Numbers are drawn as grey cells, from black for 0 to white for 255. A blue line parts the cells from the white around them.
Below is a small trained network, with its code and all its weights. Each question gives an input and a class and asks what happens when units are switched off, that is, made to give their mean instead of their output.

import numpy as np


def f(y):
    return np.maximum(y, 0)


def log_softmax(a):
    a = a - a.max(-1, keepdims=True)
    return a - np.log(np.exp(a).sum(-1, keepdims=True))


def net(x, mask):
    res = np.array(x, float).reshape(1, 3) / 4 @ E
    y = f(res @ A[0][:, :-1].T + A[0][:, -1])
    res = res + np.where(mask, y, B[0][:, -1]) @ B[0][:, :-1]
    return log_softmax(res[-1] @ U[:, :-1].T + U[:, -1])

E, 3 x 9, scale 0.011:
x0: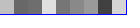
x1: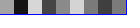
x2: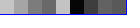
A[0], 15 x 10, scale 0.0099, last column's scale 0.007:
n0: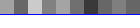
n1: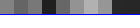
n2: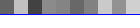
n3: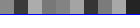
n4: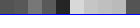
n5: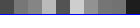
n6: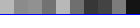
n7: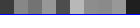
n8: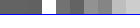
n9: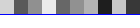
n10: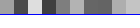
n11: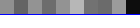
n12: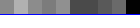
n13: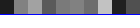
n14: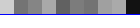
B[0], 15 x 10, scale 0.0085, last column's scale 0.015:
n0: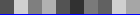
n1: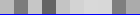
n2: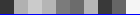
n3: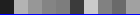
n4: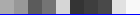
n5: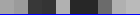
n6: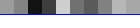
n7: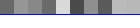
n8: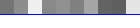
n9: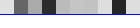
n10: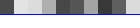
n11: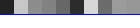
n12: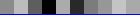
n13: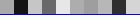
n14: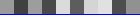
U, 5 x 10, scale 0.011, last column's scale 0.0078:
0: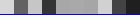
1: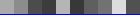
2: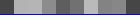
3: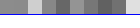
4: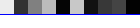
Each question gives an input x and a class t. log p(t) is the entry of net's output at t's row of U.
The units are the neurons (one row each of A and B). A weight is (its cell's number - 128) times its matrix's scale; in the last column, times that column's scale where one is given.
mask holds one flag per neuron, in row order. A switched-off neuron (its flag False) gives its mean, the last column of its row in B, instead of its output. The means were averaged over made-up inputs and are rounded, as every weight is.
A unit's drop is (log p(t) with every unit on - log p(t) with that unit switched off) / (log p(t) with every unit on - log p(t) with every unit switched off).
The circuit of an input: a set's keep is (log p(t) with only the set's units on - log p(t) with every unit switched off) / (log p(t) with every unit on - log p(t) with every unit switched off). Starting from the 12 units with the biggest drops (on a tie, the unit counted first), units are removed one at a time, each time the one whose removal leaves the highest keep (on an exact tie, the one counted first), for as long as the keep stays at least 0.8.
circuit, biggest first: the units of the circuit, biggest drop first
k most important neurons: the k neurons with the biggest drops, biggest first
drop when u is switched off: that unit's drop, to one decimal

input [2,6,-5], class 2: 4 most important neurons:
n10, n3, n11, n6
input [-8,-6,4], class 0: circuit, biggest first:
n13
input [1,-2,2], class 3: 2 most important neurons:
n4, n10
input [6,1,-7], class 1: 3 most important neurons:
n4, n5, n13
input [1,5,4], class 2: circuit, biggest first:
n10, n0
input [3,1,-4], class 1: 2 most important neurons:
n13, n4
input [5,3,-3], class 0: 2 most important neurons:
n9, n2
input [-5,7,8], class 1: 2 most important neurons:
n6, n0
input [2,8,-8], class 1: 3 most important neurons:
n4, n5, n2
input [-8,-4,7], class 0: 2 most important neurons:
n13, n4
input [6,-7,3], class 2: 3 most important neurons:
n2, n13, n1
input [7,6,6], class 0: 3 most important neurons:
n9, n4, n2
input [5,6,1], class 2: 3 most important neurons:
n10, n0, n13
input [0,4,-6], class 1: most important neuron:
n4
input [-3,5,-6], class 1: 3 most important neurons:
n4, n5, n2
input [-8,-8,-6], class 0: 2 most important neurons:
n13, n10
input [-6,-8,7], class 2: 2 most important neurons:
n2, n4
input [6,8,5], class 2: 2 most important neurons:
n10, n0
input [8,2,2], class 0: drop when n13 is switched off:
0.0
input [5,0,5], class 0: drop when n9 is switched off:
1.0
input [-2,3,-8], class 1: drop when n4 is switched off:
0.1
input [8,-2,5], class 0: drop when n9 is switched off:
0.1
